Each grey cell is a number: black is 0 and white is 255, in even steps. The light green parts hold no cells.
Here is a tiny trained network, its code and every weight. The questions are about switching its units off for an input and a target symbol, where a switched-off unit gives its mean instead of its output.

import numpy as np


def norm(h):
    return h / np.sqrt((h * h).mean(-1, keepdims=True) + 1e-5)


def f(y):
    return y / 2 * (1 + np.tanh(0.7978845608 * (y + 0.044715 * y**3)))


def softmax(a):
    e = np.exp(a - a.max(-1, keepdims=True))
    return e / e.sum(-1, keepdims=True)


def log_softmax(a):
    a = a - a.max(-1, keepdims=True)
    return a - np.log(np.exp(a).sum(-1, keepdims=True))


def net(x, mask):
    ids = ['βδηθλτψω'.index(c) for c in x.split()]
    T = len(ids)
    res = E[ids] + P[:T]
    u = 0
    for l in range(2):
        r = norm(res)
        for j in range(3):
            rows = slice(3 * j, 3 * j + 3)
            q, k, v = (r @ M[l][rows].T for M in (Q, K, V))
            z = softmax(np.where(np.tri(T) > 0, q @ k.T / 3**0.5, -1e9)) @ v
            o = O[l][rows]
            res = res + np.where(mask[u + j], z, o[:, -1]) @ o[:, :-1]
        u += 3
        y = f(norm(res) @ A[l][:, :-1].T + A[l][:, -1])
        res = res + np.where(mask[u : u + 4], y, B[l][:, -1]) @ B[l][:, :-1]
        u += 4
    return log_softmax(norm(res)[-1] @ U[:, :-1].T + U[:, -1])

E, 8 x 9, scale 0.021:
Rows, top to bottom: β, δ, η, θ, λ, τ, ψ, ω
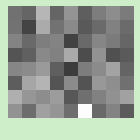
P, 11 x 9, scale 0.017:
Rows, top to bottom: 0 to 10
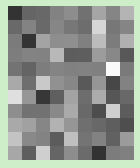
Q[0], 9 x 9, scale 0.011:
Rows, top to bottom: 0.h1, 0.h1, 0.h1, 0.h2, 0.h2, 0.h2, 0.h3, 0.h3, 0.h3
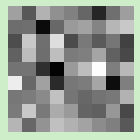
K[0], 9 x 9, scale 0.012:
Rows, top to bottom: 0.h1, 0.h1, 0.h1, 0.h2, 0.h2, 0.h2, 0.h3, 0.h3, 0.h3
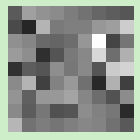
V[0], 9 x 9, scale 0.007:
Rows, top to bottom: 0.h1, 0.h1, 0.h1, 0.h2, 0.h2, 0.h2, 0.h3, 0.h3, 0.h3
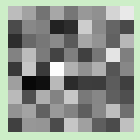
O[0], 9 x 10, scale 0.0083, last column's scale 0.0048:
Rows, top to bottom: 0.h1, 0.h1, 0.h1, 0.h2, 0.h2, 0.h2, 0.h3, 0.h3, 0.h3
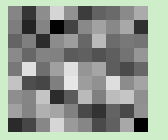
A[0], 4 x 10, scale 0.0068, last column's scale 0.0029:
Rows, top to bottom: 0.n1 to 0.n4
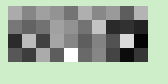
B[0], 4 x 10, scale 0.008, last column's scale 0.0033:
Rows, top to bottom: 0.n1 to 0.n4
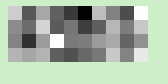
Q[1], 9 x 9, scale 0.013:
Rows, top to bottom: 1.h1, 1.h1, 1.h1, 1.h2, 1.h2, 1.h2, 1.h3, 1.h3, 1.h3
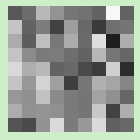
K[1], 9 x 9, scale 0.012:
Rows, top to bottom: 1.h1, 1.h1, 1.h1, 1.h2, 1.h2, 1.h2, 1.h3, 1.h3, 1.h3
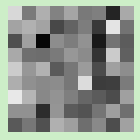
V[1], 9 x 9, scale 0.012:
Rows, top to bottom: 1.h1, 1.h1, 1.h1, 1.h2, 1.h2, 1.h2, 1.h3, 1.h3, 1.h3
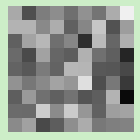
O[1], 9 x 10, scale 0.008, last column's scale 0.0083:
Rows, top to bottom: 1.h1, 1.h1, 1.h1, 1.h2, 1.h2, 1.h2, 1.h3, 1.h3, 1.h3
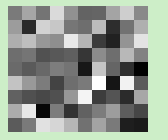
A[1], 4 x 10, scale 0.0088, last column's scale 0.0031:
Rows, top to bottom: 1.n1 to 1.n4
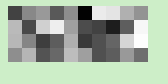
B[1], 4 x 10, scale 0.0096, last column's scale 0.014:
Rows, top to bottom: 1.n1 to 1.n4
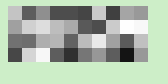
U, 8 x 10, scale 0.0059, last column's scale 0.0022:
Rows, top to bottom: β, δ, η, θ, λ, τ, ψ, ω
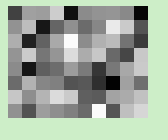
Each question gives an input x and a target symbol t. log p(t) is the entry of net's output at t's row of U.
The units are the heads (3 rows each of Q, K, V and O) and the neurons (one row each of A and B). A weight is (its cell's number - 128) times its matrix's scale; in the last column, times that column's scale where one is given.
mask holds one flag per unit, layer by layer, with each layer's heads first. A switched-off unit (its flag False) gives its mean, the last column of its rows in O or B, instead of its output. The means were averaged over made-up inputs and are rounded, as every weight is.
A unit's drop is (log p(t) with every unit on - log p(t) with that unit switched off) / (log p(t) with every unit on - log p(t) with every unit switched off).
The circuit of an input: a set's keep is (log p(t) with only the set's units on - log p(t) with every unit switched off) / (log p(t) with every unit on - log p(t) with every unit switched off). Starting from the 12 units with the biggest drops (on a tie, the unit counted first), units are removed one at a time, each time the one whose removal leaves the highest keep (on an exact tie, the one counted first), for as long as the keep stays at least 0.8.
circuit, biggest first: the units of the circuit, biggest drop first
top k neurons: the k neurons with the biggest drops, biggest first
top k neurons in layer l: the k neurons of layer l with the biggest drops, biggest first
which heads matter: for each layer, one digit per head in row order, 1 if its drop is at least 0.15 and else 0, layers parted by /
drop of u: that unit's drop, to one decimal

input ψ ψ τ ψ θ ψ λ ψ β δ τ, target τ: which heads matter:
100 / 001
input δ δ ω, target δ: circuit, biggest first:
[0.h3 1.h1 1.h3]
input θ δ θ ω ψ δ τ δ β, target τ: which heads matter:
110 / 000
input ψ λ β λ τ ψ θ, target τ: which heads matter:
010 / 100
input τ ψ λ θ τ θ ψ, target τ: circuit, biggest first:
[0.h2]
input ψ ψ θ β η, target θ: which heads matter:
010 / 101
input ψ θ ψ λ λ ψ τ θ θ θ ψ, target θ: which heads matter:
110 / 000
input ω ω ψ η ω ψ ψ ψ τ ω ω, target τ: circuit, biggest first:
[0.h2 1.h2]
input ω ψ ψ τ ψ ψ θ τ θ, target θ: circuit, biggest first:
[0.h1 1.n2 1.h1]
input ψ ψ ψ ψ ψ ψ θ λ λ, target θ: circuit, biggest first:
[0.h1 0.h2 1.n2]
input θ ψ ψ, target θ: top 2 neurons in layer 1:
[1.n2 1.n4]
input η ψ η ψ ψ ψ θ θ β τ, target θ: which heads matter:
000 / 000
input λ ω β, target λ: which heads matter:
001 / 010
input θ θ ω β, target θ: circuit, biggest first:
[0.h1 1.n2]
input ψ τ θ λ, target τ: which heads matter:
010 / 000
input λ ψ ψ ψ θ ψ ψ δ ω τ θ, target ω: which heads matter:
000 / 010
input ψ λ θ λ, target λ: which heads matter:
100 / 000
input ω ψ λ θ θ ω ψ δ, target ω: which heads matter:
000 / 010
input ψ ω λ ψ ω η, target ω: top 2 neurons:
[1.n3 0.n3]
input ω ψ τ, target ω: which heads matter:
000 / 000
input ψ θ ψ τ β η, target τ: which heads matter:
110 / 100
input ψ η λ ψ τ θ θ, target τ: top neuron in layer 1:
[1.n4]
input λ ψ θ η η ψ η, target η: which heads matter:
010 / 100
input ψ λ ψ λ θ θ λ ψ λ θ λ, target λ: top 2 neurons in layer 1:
[1.n2 1.n4]
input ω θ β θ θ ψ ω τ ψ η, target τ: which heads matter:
010 / 100
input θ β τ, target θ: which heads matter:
110 / 000
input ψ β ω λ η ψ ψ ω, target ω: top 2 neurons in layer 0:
[0.n4 0.n2]
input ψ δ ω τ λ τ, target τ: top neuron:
[0.n1]
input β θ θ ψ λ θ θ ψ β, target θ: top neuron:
[1.n2]
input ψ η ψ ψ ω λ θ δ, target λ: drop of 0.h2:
0.4
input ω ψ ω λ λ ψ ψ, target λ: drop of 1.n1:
0.0
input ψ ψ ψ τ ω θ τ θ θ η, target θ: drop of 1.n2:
0.1
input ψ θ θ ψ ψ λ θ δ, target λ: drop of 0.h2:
0.5
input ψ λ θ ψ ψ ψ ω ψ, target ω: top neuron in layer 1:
[1.n3]
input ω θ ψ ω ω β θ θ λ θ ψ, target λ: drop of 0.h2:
0.2
